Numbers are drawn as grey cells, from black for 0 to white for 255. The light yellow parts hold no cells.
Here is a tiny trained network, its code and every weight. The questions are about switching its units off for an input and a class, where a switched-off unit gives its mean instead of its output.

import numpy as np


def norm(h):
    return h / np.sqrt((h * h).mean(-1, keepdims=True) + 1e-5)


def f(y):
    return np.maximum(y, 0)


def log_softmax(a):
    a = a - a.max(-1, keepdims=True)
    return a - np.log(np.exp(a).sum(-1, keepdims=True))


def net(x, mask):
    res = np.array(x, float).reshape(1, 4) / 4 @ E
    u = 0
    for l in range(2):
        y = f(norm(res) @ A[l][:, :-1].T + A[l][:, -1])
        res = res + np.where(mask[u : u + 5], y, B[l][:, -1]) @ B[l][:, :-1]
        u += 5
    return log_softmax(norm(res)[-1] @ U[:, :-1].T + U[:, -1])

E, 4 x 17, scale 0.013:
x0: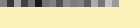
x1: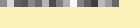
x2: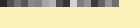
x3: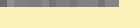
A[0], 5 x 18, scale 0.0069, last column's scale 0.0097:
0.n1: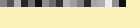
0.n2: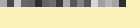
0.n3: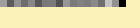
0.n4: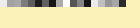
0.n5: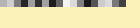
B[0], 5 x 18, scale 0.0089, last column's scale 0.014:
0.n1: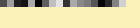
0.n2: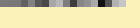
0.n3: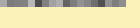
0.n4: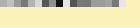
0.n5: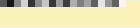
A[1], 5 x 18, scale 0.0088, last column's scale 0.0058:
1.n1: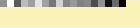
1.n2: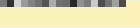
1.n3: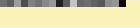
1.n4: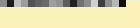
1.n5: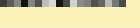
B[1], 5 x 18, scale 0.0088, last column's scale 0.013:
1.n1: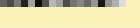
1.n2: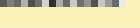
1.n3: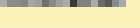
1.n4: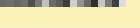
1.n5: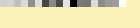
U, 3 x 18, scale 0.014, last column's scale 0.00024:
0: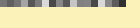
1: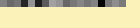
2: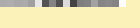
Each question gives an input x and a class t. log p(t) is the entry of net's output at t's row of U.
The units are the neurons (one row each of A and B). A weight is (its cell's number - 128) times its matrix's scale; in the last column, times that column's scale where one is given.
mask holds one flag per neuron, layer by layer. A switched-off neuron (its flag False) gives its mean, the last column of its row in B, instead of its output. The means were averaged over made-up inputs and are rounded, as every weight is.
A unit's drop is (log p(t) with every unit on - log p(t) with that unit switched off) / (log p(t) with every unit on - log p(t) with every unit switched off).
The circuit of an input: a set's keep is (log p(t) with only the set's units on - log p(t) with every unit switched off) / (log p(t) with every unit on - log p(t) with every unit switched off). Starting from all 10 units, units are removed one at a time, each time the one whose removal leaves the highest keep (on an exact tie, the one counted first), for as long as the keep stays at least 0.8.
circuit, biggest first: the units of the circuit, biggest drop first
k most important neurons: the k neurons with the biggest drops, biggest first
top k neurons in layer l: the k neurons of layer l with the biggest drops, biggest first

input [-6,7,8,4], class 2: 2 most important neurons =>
[1.n5, 1.n2]
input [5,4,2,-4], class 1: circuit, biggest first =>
[0.n1]
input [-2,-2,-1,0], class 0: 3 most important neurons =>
[0.n4, 0.n1, 1.n2]
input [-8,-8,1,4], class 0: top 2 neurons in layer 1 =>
[1.n2, 1.n4]
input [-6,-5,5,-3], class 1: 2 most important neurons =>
[0.n5, 0.n2]
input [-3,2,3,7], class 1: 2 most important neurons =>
[1.n1, 0.n5]
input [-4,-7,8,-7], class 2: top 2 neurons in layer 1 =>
[1.n5, 1.n3]
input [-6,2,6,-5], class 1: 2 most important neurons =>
[1.n1, 0.n5]
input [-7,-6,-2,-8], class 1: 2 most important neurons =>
[1.n1, 0.n5]
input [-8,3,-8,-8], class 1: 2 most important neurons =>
[1.n1, 1.n5]
